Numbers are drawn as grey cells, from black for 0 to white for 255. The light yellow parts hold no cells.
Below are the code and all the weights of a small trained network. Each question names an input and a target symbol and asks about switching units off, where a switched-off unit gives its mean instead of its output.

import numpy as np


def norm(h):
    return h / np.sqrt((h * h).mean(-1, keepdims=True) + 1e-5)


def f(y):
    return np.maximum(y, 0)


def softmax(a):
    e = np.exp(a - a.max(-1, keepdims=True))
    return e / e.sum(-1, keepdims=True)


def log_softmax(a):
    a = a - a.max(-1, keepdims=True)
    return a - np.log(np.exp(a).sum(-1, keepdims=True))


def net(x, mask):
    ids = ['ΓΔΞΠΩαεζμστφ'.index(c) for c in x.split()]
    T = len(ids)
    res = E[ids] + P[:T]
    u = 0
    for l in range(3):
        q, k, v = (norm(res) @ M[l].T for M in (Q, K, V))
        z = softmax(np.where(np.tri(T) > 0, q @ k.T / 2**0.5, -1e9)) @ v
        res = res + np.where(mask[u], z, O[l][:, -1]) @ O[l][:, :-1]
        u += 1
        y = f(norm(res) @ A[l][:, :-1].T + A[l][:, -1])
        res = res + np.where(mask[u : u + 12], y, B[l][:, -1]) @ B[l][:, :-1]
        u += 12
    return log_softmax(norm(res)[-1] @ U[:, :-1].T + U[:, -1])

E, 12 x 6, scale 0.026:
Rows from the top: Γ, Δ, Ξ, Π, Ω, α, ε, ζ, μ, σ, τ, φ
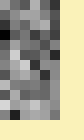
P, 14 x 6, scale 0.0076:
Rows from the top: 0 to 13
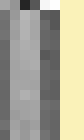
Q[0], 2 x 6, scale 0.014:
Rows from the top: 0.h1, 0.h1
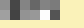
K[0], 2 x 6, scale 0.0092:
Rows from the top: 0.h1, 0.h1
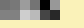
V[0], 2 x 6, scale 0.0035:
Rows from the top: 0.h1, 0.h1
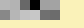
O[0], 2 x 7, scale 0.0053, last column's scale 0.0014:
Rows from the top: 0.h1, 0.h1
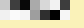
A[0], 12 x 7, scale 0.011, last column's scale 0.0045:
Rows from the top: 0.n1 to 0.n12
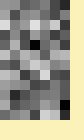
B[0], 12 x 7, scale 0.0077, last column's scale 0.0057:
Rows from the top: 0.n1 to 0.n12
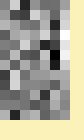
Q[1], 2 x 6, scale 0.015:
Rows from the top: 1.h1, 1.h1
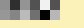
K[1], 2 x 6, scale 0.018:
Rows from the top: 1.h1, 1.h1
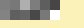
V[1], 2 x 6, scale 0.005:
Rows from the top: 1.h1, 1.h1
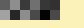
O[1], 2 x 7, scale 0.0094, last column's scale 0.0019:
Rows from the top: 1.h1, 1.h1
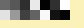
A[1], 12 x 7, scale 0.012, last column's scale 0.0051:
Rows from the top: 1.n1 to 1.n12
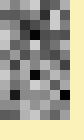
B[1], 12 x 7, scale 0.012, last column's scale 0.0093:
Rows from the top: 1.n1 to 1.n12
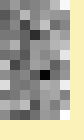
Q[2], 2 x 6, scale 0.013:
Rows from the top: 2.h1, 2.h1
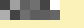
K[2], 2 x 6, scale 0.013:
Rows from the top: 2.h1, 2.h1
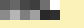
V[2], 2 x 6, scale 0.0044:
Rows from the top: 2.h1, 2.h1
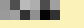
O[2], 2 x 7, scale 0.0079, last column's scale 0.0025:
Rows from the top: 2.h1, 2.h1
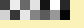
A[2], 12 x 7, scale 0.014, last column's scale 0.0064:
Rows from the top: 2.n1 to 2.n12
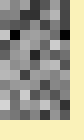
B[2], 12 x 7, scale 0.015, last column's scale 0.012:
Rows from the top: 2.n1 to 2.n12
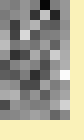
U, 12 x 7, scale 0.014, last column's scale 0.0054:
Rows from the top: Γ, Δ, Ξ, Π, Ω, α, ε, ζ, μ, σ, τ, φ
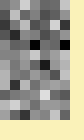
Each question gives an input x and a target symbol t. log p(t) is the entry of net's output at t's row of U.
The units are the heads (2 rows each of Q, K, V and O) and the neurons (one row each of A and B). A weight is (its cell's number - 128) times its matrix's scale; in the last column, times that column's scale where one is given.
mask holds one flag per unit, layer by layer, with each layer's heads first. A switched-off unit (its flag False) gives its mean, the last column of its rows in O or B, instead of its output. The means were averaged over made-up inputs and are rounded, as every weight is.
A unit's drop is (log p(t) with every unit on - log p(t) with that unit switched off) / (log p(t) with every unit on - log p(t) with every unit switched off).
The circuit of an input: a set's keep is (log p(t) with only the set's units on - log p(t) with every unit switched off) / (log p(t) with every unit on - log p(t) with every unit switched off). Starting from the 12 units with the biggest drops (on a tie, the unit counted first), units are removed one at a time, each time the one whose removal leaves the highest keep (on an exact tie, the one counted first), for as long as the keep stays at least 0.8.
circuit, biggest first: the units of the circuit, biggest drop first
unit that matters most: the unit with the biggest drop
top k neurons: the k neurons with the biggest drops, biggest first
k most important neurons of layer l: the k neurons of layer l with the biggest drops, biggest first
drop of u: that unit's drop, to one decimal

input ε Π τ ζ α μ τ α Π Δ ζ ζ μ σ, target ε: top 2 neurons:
[0.n5; 0.n6]
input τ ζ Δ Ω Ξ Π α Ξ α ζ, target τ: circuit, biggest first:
[2.n5; 2.n8; 1.h1]
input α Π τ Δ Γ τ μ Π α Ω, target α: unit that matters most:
2.n8
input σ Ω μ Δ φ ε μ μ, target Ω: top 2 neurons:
[2.n2; 0.n6]
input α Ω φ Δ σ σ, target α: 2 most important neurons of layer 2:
[2.n8; 2.n5]
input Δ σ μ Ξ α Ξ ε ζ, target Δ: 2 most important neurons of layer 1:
[1.n12; 1.n9]
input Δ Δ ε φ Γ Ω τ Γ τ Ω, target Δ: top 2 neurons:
[1.n9; 2.n8]
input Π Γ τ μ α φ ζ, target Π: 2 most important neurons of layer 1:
[1.n9; 1.n11]
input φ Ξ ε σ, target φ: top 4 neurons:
[2.n6; 0.n5; 2.n8; 1.n9]
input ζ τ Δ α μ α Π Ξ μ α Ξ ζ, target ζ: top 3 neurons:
[2.n8; 2.n5; 1.n9]
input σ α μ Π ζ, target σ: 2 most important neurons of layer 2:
[2.n8; 2.n5]
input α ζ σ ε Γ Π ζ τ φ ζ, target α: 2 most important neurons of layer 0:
[0.n8; 0.n5]
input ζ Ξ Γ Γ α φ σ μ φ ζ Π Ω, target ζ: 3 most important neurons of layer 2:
[2.n8; 2.n5; 2.n9]
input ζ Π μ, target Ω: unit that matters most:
0.n6
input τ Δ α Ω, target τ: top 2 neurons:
[2.n5; 2.n8]
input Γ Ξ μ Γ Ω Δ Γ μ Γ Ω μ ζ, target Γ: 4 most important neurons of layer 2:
[2.n8; 2.n5; 2.n6; 2.n11]
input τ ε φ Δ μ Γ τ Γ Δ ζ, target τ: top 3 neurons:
[2.n5; 2.n8; 0.n3]
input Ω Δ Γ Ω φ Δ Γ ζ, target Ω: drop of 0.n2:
0.0
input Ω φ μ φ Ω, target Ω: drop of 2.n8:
0.1
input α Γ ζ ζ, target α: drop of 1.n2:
0.3
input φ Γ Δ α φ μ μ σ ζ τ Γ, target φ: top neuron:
[2.n8]
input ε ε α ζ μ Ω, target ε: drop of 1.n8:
0.2
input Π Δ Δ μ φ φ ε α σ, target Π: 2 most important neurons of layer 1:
[1.n9; 1.n11]
